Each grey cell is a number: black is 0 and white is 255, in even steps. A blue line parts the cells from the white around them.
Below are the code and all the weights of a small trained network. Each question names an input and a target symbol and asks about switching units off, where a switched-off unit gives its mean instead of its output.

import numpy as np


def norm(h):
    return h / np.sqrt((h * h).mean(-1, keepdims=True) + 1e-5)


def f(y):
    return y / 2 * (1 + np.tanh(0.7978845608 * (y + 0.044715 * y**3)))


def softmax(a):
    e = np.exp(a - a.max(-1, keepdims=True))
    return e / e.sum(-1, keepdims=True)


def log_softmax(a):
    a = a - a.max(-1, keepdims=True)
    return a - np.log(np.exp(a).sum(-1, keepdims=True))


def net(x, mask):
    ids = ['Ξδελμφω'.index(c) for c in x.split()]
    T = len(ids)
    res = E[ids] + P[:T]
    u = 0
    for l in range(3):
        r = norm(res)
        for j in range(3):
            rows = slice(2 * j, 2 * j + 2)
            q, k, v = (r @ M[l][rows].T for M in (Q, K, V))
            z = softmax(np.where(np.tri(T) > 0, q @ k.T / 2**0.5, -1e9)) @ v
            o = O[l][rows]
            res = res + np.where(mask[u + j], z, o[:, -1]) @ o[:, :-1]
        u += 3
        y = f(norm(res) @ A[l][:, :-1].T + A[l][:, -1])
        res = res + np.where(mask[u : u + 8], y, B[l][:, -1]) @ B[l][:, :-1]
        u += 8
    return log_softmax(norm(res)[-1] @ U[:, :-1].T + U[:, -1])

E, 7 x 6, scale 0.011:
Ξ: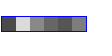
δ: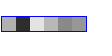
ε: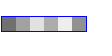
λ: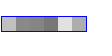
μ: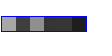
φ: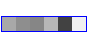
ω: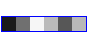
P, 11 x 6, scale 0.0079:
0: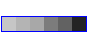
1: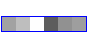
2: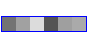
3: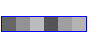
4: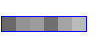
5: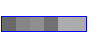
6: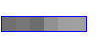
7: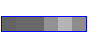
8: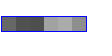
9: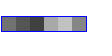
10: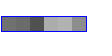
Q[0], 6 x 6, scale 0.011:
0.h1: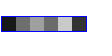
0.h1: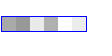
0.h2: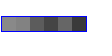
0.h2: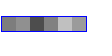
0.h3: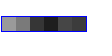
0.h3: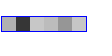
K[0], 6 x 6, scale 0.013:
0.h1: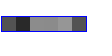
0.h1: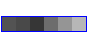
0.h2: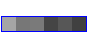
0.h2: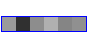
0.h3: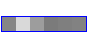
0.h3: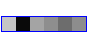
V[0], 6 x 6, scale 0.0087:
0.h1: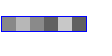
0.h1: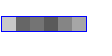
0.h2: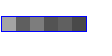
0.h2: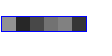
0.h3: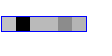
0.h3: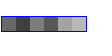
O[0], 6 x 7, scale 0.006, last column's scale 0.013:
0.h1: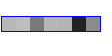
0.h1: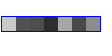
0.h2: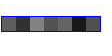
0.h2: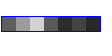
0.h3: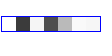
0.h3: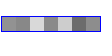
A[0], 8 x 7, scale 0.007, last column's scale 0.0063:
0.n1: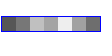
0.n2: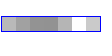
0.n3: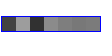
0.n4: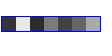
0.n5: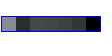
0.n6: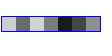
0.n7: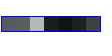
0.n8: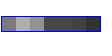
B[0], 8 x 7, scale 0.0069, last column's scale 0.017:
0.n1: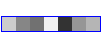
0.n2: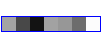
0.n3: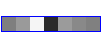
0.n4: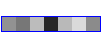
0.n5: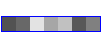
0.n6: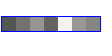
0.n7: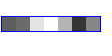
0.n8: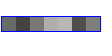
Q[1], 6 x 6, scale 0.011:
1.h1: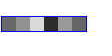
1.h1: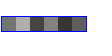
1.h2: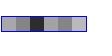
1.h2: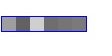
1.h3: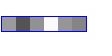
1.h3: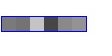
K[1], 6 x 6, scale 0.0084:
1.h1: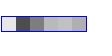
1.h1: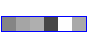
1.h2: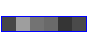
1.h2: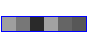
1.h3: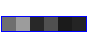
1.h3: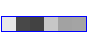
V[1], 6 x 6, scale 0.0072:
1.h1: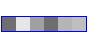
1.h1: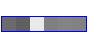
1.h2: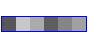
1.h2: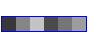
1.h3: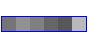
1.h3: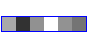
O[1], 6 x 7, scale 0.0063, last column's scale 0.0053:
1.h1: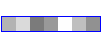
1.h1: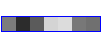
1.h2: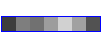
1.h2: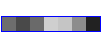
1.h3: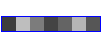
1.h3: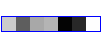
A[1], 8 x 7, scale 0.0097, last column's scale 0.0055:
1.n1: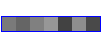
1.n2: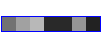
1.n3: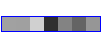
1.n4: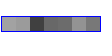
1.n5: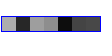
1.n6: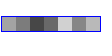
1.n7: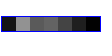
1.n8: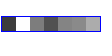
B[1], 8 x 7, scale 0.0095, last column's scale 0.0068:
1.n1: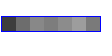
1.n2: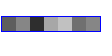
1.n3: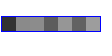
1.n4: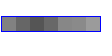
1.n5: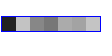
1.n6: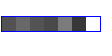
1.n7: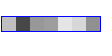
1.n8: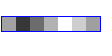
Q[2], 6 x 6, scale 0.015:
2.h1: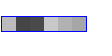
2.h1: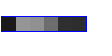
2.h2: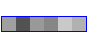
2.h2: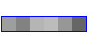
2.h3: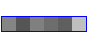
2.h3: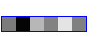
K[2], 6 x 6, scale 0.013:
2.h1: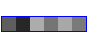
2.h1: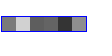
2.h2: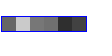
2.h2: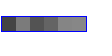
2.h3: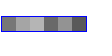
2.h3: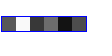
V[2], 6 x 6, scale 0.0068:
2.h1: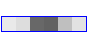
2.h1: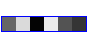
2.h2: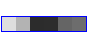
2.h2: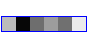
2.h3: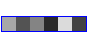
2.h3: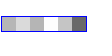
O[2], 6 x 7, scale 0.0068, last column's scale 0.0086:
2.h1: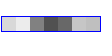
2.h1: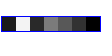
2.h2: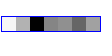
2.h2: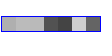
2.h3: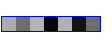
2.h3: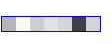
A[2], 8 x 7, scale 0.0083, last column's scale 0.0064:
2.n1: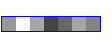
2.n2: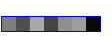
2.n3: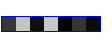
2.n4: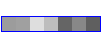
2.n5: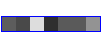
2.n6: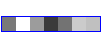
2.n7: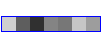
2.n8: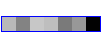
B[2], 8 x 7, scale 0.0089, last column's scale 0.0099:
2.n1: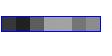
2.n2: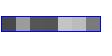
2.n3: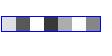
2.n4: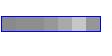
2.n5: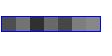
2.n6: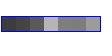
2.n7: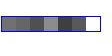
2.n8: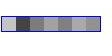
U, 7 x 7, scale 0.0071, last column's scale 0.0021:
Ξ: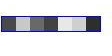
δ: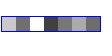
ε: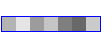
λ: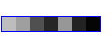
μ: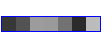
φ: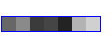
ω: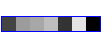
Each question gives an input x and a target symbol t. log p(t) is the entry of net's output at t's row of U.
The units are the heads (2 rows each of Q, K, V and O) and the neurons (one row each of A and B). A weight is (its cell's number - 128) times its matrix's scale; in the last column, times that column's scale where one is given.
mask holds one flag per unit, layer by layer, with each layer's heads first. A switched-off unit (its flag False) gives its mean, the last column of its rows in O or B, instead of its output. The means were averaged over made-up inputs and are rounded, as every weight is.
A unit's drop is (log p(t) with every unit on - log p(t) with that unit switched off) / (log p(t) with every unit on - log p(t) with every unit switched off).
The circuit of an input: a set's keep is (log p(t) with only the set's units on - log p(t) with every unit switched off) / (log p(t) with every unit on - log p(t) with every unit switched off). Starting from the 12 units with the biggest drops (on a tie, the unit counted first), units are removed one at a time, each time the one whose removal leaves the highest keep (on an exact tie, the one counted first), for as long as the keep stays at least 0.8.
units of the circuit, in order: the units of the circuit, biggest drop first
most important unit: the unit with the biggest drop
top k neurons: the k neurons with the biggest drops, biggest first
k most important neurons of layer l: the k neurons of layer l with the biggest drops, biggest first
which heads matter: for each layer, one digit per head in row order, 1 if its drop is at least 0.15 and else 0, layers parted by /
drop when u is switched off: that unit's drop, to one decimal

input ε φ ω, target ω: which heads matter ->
001 / 011 / 000
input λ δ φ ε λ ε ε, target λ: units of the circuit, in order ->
2.h3, 0.h1, 1.n6
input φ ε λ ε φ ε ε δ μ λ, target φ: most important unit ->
2.h3
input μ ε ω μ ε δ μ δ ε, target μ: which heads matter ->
010 / 100 / 110
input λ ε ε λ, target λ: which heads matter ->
100 / 000 / 000
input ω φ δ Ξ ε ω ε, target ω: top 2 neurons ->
1.n8, 0.n4
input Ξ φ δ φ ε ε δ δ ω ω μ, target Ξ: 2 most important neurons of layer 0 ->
0.n2, 0.n4
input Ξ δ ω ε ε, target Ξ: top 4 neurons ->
0.n4, 0.n2, 0.n3, 1.n6
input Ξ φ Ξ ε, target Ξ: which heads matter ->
001 / 001 / 000
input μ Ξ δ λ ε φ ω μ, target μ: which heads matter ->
010 / 000 / 000
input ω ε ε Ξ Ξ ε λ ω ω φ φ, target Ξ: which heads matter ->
001 / 101 / 000
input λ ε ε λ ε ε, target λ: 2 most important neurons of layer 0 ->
0.n2, 0.n7
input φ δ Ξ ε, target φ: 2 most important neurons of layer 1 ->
1.n8, 1.n2
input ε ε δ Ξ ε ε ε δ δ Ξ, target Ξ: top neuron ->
0.n4
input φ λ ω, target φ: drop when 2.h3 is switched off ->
0.2
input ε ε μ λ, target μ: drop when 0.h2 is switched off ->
0.9
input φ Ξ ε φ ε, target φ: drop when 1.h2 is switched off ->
-0.1
